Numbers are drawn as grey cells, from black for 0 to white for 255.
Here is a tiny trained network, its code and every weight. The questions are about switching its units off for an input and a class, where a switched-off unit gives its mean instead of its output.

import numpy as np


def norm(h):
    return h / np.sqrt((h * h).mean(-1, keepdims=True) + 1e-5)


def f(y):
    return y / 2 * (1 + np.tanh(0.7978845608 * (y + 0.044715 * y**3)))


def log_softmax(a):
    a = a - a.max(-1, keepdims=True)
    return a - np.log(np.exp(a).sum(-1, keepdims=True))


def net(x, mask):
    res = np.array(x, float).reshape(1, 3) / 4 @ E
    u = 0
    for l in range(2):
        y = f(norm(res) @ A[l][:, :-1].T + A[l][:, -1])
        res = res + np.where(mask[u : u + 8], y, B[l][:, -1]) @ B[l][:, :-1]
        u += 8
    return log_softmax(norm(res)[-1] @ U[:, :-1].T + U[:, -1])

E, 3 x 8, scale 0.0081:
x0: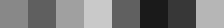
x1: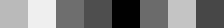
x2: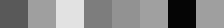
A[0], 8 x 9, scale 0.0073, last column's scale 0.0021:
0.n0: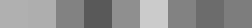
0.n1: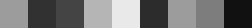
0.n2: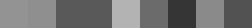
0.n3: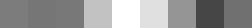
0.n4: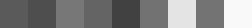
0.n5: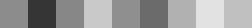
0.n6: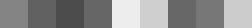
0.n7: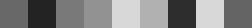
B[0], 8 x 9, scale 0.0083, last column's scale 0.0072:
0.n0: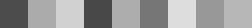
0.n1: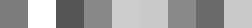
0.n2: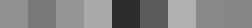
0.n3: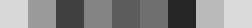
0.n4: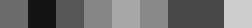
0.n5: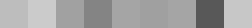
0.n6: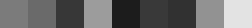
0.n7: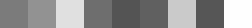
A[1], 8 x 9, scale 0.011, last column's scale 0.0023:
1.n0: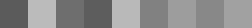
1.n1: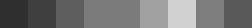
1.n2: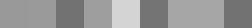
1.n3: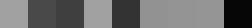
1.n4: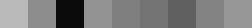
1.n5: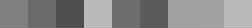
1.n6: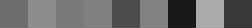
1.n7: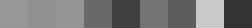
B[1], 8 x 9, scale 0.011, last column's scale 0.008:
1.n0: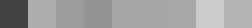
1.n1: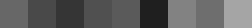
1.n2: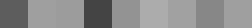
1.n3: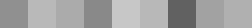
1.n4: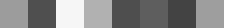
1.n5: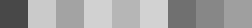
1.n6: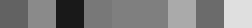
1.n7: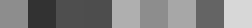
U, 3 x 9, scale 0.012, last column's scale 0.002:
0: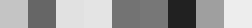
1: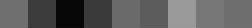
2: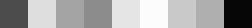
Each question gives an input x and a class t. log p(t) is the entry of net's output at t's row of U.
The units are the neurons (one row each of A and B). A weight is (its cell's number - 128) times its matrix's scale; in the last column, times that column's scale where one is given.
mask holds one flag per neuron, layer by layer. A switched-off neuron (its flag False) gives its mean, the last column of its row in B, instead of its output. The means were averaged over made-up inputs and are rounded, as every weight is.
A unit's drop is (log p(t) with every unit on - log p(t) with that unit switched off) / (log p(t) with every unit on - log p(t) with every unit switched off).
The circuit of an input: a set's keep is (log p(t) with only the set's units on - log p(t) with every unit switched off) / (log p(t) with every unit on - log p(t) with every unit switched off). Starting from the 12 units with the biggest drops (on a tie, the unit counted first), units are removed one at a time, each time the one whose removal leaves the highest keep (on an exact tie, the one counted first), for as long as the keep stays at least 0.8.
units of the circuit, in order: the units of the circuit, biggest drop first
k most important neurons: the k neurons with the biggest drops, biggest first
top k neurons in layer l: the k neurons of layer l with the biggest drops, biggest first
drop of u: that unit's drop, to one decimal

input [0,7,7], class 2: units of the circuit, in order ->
[1.n4]
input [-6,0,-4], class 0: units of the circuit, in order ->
[1.n4; 0.n7]
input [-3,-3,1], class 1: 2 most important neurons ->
[1.n6; 1.n7]
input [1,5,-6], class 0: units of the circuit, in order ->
[0.n7; 1.n4]
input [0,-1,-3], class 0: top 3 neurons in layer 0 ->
[0.n0; 0.n4; 0.n7]
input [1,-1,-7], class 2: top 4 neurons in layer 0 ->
[0.n1; 0.n6; 0.n3; 0.n5]
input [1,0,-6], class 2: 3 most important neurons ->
[0.n1; 0.n6; 0.n3]
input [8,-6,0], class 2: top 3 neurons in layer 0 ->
[0.n1; 0.n5; 0.n6]
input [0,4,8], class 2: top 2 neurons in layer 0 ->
[0.n6; 0.n3]
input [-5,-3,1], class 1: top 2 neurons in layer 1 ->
[1.n6; 1.n7]
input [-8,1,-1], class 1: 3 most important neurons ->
[0.n0; 1.n1; 0.n1]
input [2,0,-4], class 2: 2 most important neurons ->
[0.n1; 0.n6]
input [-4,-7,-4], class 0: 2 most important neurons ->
[0.n6; 1.n4]
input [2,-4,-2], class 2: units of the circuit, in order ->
[0.n1]
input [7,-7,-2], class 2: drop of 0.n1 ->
0.3
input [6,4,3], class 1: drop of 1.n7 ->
0.0
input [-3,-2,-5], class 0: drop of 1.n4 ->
0.1
